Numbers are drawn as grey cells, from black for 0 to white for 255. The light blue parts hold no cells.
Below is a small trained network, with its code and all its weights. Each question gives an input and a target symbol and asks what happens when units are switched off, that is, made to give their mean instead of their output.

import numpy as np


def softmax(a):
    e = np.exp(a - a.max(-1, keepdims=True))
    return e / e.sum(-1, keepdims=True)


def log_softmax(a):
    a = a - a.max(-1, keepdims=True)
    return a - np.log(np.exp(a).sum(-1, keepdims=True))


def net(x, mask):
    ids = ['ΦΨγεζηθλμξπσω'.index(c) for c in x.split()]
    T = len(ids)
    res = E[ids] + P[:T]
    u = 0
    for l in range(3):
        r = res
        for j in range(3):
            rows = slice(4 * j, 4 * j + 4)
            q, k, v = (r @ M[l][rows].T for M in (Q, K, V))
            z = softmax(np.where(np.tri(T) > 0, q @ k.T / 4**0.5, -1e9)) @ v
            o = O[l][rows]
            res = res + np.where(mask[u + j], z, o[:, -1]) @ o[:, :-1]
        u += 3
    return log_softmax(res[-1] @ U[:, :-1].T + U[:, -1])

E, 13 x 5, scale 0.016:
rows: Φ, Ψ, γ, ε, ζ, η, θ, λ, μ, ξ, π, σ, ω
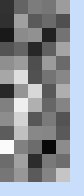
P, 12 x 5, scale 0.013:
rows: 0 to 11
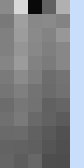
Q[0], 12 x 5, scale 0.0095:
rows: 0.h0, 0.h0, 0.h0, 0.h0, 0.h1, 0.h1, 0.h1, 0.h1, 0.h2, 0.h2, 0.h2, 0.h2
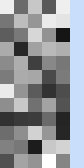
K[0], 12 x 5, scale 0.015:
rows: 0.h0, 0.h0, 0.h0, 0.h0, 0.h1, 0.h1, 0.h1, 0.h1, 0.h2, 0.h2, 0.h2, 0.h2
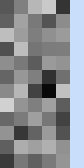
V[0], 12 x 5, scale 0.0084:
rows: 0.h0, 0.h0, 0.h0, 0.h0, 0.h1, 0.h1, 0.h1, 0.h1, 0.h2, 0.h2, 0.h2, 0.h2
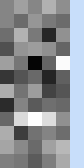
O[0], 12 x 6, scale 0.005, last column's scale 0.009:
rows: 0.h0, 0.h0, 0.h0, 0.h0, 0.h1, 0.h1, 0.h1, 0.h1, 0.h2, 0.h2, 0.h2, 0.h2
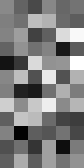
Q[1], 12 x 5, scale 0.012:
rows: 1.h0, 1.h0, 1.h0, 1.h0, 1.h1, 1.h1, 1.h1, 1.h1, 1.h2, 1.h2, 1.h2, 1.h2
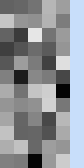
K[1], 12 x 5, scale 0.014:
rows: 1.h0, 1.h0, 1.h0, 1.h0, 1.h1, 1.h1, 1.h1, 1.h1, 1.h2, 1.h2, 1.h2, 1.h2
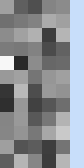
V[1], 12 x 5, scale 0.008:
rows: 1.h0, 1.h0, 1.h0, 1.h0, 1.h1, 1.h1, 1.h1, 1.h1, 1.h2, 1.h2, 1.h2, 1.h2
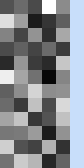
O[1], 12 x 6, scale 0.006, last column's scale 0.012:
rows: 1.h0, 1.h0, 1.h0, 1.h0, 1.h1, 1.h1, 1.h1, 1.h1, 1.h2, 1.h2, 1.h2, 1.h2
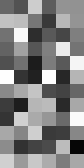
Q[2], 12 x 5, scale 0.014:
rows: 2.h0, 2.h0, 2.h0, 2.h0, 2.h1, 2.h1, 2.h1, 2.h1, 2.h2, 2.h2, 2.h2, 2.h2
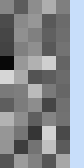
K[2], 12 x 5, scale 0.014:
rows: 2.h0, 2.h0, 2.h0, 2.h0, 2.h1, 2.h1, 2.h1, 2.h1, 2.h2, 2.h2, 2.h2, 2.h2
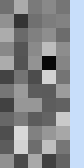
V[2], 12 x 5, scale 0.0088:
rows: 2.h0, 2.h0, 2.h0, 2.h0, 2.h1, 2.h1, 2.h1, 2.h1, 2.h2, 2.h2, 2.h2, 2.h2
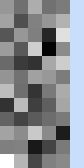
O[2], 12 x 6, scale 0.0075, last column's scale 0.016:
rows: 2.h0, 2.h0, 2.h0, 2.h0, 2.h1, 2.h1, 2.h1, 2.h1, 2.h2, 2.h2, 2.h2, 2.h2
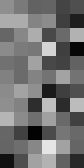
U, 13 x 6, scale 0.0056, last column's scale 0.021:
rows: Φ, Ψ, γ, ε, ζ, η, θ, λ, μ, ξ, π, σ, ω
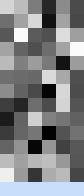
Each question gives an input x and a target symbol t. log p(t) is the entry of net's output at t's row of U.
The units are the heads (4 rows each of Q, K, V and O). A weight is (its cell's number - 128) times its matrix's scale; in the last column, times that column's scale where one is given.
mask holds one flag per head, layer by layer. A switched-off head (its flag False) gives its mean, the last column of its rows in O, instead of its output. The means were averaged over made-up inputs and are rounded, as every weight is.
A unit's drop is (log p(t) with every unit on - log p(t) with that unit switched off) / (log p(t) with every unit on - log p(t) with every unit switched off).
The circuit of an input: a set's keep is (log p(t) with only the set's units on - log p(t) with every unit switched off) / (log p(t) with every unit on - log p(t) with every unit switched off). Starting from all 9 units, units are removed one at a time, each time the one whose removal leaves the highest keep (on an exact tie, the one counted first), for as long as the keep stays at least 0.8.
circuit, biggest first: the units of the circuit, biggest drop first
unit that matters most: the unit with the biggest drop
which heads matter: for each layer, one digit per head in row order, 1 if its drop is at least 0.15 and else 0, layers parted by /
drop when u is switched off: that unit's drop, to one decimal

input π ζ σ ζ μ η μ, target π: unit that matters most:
2.h1
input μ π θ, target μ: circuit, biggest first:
2.h2; 1.h1
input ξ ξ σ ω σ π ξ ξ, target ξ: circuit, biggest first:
2.h1; 0.h1; 0.h2; 2.h2
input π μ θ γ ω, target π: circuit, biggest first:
2.h1; 1.h1; 0.h1; 1.h0
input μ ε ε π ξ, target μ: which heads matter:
000 / 010 / 001
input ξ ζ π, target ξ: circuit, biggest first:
1.h1; 0.h1; 2.h1; 0.h2
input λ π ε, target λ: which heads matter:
001 / 011 / 111
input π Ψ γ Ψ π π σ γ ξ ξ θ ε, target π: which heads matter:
011 / 101 / 010
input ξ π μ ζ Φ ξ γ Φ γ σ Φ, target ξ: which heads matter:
011 / 110 / 011
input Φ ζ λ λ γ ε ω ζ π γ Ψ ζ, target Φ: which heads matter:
010 / 110 / 011
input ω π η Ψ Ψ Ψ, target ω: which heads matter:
010 / 110 / 101
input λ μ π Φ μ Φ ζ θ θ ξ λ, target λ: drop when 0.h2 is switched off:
0.1
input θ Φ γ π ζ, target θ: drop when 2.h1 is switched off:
0.4
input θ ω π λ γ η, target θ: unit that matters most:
1.h1
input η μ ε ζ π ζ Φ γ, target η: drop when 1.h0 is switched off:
0.1
